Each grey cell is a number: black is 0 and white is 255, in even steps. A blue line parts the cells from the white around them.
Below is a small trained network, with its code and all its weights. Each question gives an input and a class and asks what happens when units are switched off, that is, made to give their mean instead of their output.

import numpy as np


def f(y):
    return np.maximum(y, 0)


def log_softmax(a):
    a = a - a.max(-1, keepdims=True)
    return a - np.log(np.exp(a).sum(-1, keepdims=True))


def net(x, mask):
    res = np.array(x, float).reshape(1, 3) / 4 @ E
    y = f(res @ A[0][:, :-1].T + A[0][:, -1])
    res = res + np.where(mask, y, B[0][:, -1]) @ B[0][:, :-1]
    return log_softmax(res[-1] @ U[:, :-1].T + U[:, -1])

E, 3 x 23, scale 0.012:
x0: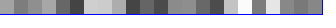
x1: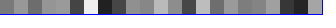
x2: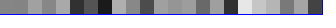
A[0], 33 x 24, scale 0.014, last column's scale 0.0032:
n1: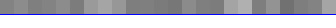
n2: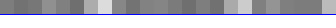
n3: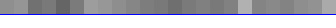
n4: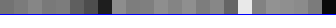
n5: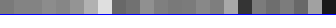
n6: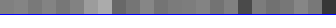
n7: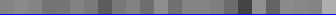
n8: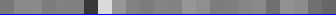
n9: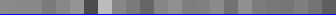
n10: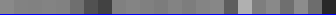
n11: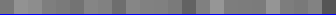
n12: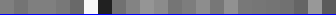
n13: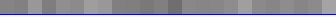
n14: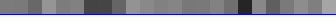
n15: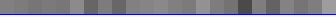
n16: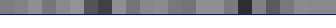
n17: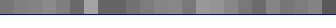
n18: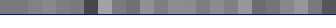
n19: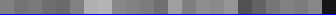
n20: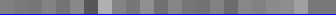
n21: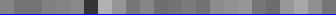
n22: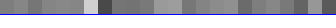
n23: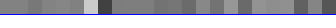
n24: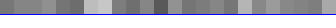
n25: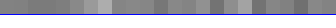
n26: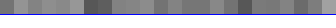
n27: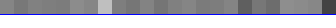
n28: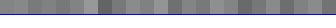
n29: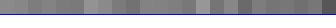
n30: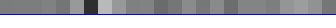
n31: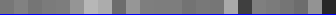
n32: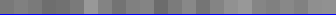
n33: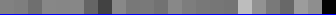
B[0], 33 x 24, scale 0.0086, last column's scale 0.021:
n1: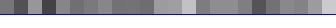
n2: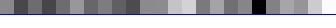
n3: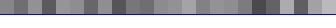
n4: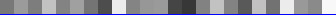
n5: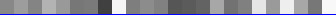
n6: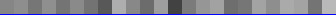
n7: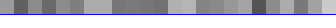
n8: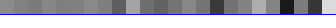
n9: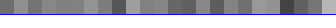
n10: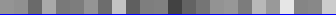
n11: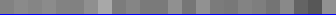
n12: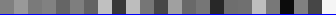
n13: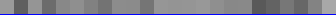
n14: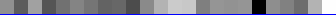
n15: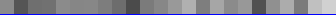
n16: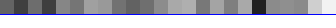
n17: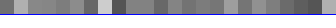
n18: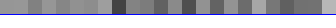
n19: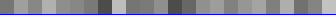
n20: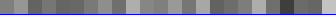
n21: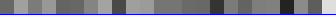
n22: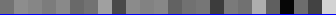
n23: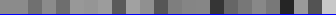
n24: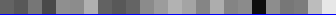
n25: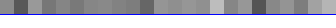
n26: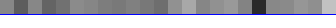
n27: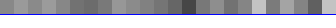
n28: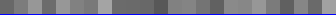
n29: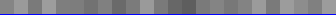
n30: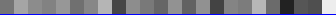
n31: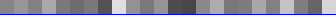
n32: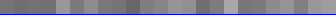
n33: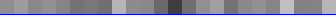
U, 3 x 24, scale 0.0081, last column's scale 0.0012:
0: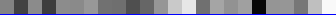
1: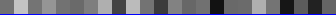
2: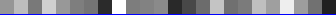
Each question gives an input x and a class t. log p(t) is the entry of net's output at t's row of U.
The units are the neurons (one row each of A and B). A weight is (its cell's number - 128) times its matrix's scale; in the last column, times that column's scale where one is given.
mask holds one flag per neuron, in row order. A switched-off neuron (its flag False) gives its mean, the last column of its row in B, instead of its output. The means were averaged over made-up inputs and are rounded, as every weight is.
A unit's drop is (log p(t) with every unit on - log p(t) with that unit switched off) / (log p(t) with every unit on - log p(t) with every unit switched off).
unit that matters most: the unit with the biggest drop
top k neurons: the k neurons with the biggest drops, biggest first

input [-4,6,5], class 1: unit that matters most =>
n12
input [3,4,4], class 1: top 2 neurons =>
(n5 n12)
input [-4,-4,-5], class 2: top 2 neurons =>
(n5 n2)
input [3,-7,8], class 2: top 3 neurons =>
(n4 n10 n12)
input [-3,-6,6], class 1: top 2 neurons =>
(n30 n5)
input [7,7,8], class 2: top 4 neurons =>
(n4 n10 n14 n33)
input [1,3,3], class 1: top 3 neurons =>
(n5 n31 n12)
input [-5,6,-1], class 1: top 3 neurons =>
(n12 n22 n2)
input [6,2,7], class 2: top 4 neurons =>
(n4 n14 n10 n16)
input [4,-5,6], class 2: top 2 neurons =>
(n4 n12)
